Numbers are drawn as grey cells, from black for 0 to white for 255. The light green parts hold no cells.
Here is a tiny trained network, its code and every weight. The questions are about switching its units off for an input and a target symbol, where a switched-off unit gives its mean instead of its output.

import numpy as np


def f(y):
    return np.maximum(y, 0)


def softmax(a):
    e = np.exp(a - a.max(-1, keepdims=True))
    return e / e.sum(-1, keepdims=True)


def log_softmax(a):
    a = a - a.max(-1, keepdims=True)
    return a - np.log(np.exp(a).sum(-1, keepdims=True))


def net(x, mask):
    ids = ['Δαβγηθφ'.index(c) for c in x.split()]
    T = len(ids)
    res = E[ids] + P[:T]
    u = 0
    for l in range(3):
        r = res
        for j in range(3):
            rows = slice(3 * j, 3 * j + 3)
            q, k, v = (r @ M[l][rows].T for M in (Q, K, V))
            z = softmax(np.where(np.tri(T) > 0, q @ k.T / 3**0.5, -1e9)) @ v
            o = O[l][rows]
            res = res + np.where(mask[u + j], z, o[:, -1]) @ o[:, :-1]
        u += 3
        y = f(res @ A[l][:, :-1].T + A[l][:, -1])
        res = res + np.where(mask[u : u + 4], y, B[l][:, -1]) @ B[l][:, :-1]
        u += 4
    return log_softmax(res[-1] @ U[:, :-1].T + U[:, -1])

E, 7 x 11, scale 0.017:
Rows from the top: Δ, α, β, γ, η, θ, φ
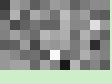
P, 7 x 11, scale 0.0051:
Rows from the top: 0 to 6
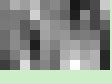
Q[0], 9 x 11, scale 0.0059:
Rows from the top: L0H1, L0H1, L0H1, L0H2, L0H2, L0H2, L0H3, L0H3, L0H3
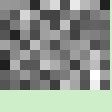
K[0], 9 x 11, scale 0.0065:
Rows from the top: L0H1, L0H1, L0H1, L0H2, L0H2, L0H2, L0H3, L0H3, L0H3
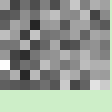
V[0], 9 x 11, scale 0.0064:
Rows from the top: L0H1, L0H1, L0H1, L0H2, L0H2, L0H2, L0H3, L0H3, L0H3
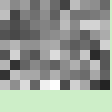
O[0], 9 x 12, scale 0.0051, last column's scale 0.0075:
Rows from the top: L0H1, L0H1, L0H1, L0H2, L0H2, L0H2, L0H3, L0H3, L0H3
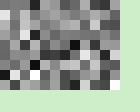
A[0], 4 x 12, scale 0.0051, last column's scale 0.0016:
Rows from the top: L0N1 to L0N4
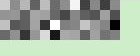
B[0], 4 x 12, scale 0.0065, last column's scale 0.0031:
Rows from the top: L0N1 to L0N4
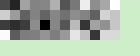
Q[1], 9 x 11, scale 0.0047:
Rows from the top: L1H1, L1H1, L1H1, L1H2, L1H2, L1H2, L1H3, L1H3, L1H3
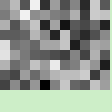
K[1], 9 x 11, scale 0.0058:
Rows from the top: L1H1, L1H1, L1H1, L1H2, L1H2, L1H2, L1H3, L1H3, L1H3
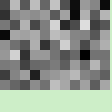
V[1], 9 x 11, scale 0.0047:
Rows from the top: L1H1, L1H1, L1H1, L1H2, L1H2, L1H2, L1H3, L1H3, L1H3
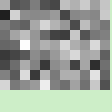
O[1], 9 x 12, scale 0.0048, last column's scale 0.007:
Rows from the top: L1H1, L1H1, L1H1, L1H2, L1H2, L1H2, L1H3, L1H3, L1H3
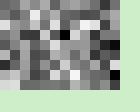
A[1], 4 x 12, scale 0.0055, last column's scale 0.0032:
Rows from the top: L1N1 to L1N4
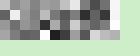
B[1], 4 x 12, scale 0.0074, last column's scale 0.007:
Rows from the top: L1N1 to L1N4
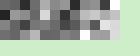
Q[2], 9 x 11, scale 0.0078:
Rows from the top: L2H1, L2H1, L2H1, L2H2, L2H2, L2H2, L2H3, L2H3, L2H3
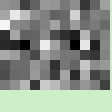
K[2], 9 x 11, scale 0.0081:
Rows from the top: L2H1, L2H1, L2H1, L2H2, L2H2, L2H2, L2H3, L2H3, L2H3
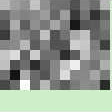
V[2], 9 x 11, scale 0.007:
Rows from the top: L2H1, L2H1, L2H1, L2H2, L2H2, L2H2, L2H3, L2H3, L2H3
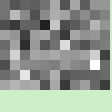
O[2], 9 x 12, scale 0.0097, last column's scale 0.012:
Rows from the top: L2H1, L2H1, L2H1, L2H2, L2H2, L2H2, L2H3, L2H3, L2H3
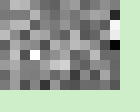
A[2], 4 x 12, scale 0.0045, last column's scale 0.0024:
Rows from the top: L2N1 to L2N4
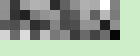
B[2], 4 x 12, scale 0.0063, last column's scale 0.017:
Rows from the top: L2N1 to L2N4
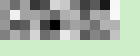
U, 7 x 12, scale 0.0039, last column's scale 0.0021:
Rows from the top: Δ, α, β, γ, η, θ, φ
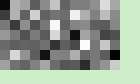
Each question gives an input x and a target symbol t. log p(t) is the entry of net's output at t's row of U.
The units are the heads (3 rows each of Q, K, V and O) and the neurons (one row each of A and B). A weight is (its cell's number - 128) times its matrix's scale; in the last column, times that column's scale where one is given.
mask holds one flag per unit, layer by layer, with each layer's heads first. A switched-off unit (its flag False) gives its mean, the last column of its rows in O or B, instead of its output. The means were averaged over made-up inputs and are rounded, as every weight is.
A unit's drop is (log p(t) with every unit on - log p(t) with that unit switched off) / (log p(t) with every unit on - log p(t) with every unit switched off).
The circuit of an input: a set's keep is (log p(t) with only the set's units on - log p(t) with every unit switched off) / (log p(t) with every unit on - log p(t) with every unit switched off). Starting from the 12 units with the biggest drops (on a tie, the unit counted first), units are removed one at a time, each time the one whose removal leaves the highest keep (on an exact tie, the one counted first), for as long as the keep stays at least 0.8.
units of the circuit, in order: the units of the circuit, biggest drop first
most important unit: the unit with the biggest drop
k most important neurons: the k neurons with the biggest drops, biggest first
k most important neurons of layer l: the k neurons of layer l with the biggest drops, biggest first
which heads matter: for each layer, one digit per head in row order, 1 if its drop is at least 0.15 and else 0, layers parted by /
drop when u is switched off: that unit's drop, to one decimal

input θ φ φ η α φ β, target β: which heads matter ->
001 / 000 / 001
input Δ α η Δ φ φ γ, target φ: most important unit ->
L2H2
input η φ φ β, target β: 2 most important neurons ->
[L0N4 L2N2]
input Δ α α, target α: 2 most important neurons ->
[L2N1 L0N4]
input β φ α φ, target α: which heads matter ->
101 / 101 / 110
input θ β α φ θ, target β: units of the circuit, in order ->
[L0H3 L2H3 L2N2]
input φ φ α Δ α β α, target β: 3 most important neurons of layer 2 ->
[L2N2 L2N3 L2N4]
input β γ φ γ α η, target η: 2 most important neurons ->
[L0N4 L2N1]
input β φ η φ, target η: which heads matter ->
111 / 111 / 011
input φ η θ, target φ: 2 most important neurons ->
[L1N4 L1N2]
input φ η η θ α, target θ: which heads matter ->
010 / 000 / 110
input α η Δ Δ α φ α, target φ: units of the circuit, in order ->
[L2H2 L1H2 L1N2 L1N4]
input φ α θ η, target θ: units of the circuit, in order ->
[L2H1 L0N3 L2N4]
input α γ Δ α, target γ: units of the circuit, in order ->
[L2N2 L2H2 L1H2]
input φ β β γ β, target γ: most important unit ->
L1N1
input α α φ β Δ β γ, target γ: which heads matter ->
100 / 110 / 010
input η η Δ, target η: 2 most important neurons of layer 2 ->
[L2N3 L2N1]
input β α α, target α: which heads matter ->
001 / 001 / 111
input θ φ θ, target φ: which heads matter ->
000 / 010 / 010
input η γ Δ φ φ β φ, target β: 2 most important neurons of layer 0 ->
[L0N4 L0N1]
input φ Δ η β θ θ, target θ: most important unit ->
L0H1
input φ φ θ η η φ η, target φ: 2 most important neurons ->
[L1N4 L1N2]
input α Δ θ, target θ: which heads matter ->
000 / 000 / 110
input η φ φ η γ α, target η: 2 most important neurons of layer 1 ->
[L1N1 L1N3]
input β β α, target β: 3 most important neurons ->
[L0N1 L0N4 L2N2]
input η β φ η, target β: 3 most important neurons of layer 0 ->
[L0N4 L0N1 L0N2]
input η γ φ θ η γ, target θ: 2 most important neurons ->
[L0N3 L2N4]
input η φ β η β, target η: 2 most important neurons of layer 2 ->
[L2N1 L2N3]
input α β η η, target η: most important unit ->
L0N4
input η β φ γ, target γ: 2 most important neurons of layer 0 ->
[L0N4 L0N1]
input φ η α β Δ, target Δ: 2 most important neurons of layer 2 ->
[L2N1 L2N3]
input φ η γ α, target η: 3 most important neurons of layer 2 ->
[L2N1 L2N2 L2N4]
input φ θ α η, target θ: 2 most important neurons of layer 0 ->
[L0N3 L0N2]
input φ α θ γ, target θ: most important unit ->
L2H1
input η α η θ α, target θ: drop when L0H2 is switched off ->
0.0
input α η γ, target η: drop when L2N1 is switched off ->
0.3
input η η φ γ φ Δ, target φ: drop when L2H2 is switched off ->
1.0
